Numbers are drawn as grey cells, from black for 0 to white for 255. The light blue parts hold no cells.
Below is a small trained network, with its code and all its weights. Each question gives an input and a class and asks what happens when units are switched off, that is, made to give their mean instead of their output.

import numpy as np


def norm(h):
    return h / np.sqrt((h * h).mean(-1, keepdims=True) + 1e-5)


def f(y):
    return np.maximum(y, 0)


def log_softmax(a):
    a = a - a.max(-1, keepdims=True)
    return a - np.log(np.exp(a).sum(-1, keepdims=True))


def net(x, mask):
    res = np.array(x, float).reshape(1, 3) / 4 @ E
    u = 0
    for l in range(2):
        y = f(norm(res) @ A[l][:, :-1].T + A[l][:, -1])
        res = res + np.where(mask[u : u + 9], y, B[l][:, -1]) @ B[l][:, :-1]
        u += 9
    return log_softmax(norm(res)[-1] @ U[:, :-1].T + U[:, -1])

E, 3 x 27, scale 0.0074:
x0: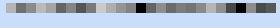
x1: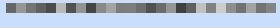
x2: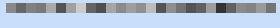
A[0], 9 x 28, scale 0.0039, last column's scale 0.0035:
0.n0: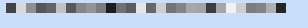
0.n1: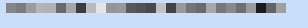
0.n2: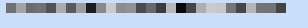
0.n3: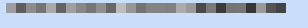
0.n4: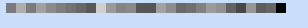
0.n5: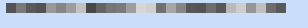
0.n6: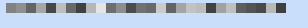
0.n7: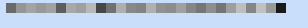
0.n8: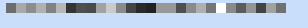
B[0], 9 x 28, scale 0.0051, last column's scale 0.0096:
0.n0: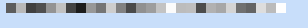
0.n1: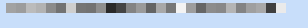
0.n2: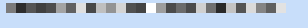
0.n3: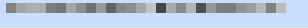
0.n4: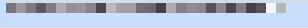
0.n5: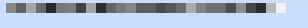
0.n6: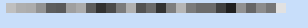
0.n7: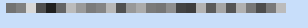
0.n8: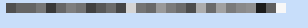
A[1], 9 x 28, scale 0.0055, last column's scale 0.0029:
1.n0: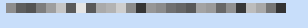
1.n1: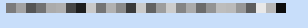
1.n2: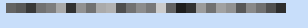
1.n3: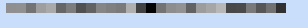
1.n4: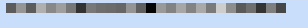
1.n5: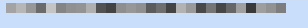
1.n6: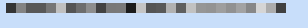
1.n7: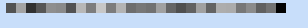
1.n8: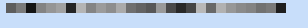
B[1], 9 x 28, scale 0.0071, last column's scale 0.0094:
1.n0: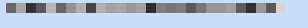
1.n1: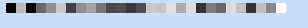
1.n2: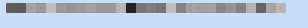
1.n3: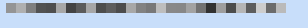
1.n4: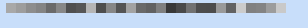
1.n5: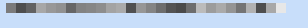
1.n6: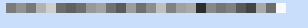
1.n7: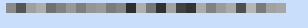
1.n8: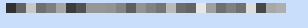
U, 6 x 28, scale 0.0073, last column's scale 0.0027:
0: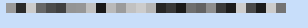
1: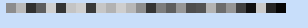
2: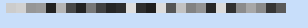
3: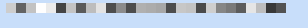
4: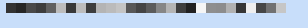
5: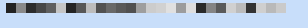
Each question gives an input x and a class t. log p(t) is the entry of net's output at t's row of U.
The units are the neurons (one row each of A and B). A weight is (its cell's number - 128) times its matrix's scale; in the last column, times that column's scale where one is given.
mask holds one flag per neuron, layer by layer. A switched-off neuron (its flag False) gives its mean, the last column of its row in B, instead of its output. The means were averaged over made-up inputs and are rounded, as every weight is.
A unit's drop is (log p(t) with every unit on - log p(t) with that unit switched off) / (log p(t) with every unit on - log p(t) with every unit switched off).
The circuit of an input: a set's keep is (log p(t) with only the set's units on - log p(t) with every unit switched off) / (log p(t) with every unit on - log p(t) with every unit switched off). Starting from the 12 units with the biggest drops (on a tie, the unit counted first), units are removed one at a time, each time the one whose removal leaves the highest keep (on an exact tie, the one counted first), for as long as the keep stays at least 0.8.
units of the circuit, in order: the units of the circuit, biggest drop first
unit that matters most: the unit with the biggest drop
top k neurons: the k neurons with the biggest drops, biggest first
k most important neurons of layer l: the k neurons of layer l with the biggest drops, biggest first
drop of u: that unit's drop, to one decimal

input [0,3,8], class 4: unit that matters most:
0.n2
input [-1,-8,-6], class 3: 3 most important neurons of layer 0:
(0.n6 0.n1 0.n4)
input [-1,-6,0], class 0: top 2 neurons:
(0.n0 1.n1)
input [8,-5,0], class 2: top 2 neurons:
(1.n3 0.n2)
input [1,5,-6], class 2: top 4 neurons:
(0.n6 0.n8 1.n4 1.n3)
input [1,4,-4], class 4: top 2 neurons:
(0.n2 0.n5)
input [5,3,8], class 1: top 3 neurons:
(1.n0 0.n8 1.n5)
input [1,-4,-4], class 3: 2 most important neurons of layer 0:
(0.n8 0.n5)
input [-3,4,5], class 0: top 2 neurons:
(0.n5 1.n1)
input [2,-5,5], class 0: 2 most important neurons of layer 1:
(1.n6 1.n1)
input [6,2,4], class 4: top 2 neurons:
(0.n2 0.n6)
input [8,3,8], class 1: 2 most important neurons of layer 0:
(0.n1 0.n8)
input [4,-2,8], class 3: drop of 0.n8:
0.1
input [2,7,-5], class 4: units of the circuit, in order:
(0.n2)
